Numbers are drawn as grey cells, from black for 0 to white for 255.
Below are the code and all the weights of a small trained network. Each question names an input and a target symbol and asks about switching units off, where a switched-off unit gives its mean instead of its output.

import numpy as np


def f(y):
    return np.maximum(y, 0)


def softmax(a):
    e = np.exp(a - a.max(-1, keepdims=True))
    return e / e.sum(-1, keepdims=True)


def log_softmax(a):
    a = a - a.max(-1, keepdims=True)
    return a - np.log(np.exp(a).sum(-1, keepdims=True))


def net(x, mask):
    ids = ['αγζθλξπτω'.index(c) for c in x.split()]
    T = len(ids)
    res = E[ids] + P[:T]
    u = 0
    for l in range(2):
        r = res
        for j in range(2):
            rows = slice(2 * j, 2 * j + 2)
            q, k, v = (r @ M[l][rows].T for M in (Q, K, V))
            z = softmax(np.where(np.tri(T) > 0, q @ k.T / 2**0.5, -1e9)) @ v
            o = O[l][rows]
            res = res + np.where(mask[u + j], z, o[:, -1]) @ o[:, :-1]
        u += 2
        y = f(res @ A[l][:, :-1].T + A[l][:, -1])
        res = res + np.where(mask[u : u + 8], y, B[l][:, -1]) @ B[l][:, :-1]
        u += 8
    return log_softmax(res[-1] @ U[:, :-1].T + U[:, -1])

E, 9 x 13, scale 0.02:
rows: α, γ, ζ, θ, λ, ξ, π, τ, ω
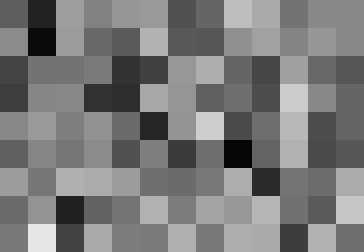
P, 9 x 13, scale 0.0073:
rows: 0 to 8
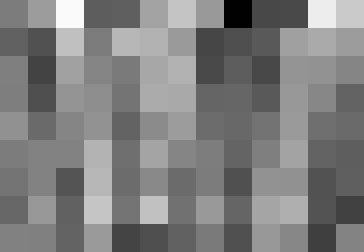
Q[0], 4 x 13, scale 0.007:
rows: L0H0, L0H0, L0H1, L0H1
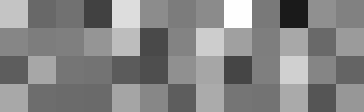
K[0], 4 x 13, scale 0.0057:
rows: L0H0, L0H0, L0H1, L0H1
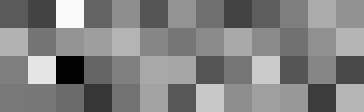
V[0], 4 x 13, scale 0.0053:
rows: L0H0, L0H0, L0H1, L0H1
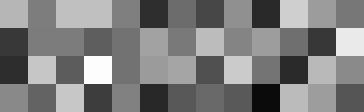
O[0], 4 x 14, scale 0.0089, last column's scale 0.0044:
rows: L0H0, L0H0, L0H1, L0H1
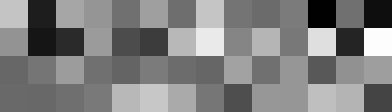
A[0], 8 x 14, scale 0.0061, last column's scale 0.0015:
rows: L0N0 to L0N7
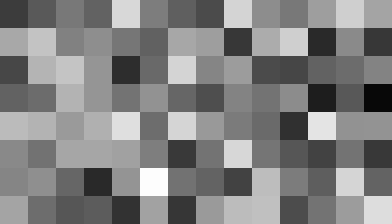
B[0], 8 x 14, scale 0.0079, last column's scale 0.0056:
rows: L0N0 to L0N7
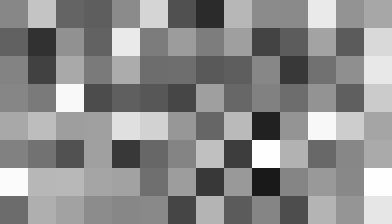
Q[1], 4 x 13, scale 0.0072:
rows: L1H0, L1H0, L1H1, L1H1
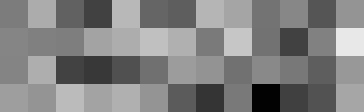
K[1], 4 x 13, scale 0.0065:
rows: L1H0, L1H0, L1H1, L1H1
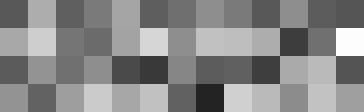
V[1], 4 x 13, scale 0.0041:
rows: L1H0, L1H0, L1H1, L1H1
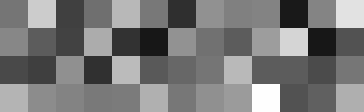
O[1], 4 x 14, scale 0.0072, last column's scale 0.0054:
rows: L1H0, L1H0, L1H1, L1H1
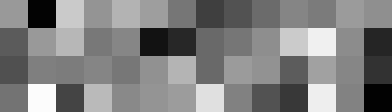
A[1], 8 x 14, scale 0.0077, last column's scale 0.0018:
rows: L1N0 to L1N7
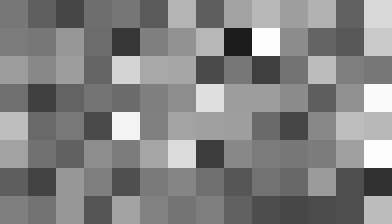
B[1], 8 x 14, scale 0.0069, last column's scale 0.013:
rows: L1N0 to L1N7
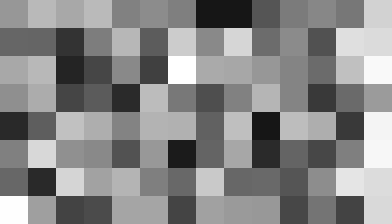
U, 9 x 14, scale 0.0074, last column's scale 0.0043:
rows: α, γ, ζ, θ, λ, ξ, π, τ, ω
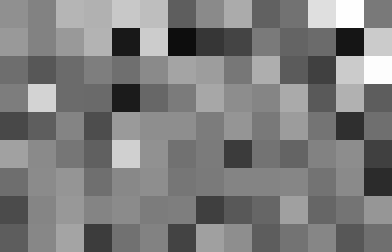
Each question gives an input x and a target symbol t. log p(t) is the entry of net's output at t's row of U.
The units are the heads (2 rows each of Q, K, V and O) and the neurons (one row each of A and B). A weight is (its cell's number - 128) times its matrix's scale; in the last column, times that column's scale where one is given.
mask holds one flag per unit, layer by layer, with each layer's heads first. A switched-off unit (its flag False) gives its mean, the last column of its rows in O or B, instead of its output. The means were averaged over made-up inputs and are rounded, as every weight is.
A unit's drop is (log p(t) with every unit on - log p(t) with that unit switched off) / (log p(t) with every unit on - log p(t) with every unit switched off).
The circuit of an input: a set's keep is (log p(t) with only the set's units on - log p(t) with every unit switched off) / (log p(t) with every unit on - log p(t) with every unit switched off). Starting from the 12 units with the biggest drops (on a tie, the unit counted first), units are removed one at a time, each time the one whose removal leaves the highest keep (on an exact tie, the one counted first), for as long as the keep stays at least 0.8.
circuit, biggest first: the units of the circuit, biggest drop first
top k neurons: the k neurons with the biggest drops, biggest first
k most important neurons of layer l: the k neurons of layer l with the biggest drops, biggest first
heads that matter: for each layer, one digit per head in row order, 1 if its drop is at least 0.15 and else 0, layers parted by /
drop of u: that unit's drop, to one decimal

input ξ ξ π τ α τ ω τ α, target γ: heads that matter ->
11 / 10
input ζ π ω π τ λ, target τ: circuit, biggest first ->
[L0H0, L1N0, L1H1, L1N7]
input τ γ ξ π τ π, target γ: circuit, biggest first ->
[L0H0, L0N5, L1N2]
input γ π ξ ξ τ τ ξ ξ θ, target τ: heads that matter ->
10 / 10
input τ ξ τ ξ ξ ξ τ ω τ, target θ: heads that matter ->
11 / 10
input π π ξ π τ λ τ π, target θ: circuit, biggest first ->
[L0N5, L0H0, L1H0]
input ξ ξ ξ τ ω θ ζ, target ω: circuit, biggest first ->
[L0H1, L0N2, L1H0, L0N3]
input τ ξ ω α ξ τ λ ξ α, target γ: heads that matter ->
01 / 10
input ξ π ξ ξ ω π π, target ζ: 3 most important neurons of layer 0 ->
[L0N5, L0N6, L0N3]
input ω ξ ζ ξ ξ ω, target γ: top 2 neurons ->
[L1N1, L1N6]
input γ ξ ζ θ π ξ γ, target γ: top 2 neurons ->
[L1N1, L1N6]
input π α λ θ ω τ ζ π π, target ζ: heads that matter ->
11 / 00
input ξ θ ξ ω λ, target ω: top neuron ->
[L0N1]
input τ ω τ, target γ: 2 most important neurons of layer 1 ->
[L1N2, L1N1]
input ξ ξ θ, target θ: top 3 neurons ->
[L1N2, L0N6, L1N5]
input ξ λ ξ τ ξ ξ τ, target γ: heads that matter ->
00 / 10
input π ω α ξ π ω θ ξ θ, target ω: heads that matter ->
01 / 00
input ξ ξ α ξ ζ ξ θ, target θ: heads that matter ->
11 / 00
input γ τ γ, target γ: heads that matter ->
00 / 10
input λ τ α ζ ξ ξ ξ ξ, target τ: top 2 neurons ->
[L1N0, L1N1]
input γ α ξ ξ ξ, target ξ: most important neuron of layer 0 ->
[L0N1]
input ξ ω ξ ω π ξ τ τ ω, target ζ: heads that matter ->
11 / 00
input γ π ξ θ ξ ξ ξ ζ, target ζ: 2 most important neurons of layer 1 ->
[L1N4, L1N1]
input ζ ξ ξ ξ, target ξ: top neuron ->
[L1N2]
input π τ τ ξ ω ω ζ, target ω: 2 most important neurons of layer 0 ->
[L0N2, L0N3]
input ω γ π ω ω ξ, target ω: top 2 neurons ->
[L0N3, L0N1]
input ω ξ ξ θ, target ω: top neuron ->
[L0N3]
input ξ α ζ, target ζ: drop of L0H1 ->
0.6
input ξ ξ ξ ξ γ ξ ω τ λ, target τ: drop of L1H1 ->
0.2
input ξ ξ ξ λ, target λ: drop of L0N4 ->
0.0
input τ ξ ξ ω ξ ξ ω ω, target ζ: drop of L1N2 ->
-0.1
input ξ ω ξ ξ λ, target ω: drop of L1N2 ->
0.1
